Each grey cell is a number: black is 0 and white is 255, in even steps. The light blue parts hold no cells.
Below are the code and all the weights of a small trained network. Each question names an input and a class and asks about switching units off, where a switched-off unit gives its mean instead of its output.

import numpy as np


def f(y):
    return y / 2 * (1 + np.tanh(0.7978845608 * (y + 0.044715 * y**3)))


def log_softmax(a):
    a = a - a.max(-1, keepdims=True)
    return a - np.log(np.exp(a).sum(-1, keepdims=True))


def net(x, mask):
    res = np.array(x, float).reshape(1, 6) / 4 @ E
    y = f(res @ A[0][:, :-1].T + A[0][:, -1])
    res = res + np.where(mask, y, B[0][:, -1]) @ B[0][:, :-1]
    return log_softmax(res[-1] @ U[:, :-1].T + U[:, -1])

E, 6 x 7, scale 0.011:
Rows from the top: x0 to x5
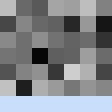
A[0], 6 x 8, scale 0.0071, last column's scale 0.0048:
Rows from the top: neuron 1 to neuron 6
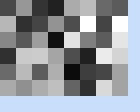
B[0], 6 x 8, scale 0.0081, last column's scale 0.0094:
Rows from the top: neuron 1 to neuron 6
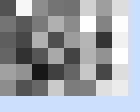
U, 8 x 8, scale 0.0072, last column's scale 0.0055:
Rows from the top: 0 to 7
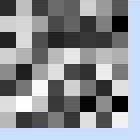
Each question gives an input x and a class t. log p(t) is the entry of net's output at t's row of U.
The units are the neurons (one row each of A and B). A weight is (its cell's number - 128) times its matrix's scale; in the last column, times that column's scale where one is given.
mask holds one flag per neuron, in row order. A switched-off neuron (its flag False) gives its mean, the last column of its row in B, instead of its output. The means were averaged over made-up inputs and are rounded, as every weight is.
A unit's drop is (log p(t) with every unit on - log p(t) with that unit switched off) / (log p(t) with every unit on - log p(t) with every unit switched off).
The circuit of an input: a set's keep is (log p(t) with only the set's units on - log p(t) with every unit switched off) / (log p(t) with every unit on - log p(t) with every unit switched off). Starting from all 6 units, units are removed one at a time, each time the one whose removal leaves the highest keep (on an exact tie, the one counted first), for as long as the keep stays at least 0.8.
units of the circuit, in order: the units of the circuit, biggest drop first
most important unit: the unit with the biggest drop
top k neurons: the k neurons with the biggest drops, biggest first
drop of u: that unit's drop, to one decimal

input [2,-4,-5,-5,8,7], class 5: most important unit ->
neuron 3
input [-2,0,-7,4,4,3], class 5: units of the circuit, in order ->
neuron 4; neuron 5; neuron 6
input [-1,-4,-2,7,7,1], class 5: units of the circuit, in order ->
neuron 3; neuron 4
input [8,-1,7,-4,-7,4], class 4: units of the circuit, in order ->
neuron 6; neuron 5
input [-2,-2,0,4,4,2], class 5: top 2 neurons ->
neuron 4; neuron 5
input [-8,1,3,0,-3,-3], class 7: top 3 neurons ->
neuron 4; neuron 5; neuron 1
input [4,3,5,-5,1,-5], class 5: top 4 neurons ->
neuron 4; neuron 6; neuron 1; neuron 2
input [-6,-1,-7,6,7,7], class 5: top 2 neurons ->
neuron 3; neuron 4
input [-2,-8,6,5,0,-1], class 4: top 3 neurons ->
neuron 5; neuron 1; neuron 2
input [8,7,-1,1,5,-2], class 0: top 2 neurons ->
neuron 1; neuron 4
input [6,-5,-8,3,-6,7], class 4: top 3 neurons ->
neuron 6; neuron 5; neuron 1
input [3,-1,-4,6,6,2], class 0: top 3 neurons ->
neuron 1; neuron 4; neuron 5
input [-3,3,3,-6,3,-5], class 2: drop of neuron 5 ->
0.3
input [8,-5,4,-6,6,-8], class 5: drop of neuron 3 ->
0.1
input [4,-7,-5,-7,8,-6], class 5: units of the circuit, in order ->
neuron 3
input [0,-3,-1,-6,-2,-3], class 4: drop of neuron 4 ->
0.0
